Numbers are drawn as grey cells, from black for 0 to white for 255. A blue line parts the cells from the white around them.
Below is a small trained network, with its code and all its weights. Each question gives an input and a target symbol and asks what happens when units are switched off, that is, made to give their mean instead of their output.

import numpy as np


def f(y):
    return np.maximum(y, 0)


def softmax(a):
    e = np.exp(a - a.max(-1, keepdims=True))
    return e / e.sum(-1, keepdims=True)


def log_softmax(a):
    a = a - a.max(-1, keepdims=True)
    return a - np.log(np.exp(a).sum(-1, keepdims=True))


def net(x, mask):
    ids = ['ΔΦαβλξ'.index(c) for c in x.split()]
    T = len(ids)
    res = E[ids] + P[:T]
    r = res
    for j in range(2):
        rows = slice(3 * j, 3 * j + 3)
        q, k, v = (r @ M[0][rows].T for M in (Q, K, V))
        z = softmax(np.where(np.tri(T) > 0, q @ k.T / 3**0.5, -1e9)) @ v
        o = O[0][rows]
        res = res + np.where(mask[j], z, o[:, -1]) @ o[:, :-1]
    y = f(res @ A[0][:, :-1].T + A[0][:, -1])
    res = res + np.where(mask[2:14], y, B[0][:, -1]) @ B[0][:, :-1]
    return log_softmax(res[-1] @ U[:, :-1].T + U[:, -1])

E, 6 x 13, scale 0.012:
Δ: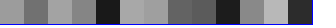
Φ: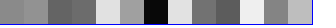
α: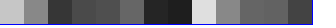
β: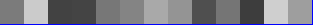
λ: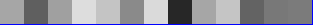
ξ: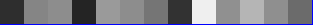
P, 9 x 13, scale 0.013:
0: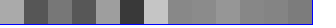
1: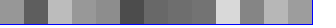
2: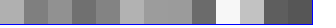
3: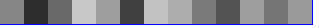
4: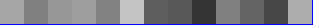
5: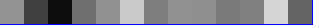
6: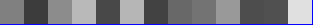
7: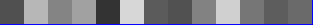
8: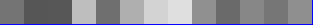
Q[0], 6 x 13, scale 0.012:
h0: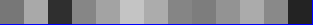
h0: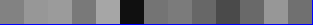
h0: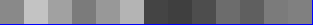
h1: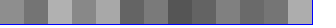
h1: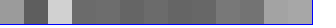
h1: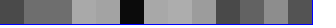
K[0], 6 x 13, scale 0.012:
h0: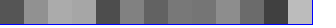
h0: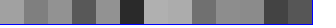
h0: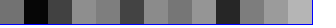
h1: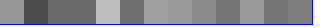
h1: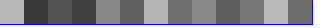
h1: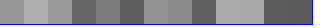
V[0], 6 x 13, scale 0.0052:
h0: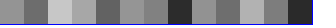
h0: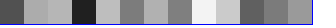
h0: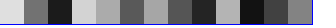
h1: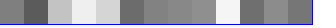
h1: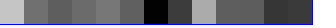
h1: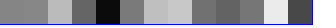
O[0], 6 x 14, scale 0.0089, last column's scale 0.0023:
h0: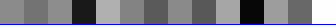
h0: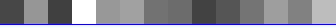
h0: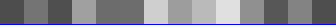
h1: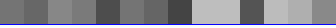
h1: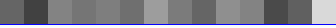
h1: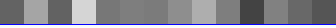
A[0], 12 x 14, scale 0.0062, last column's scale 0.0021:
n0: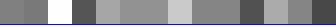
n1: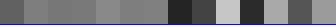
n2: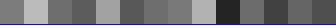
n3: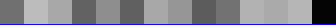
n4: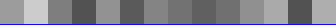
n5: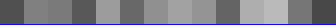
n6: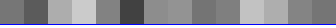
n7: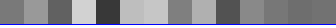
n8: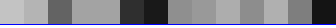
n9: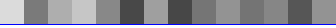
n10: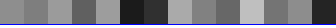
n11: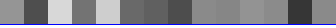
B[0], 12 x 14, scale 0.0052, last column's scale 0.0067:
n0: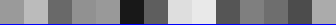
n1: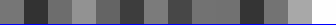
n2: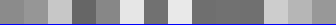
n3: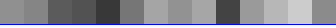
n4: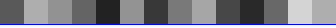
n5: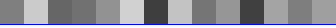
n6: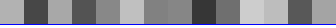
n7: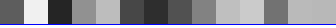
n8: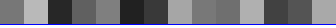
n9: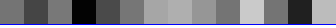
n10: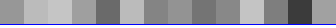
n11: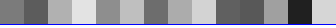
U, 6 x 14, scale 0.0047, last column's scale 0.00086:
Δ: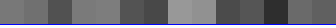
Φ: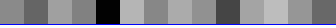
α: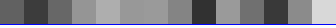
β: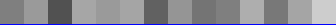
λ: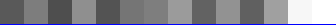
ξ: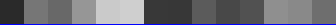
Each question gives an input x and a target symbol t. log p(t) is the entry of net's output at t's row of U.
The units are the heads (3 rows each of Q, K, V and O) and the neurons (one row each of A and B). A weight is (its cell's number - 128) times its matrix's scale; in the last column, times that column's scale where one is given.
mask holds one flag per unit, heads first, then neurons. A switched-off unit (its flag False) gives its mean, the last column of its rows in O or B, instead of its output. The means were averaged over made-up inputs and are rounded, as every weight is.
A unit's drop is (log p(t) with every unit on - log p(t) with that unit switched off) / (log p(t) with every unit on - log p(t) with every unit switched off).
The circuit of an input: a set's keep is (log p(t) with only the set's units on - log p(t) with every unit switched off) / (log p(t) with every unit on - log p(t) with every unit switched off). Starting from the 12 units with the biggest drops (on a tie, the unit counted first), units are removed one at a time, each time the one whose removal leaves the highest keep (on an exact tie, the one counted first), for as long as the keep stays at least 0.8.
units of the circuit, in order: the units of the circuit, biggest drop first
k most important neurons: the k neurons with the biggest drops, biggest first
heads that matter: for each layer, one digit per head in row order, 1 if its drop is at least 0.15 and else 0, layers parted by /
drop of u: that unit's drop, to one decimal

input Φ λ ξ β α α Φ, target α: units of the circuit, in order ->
(h1, h0)
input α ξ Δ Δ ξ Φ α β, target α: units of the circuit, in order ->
(h1, h0)
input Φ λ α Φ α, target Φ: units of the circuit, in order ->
(h0, h1, n7)
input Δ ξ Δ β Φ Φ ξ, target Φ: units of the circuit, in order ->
(h0)
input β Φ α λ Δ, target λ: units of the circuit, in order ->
(h0, h1, n7)
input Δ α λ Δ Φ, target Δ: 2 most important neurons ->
(n0, n8)
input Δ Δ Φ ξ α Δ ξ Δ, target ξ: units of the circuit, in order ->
(h0, n7)
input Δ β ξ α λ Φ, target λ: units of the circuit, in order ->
(h0, h1)
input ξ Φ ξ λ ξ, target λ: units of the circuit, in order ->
(h1, h0)
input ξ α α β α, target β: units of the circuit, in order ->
(h0, h1, n7)
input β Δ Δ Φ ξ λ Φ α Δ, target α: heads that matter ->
01
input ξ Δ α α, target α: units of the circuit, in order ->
(h1, h0, n0)
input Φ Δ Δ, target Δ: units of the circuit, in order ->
(h0, n0)
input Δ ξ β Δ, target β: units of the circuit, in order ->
(n7, h0, h1)
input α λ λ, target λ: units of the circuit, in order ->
(h1)
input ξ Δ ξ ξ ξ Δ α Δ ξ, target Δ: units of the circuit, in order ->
(h0, n0)
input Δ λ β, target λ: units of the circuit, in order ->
(h1, h0)
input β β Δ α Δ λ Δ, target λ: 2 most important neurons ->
(n7, n11)
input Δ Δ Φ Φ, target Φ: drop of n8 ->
-0.1
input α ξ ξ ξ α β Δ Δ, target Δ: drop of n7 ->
0.0
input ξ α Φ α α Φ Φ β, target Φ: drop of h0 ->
1.1
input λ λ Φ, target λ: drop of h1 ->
0.9
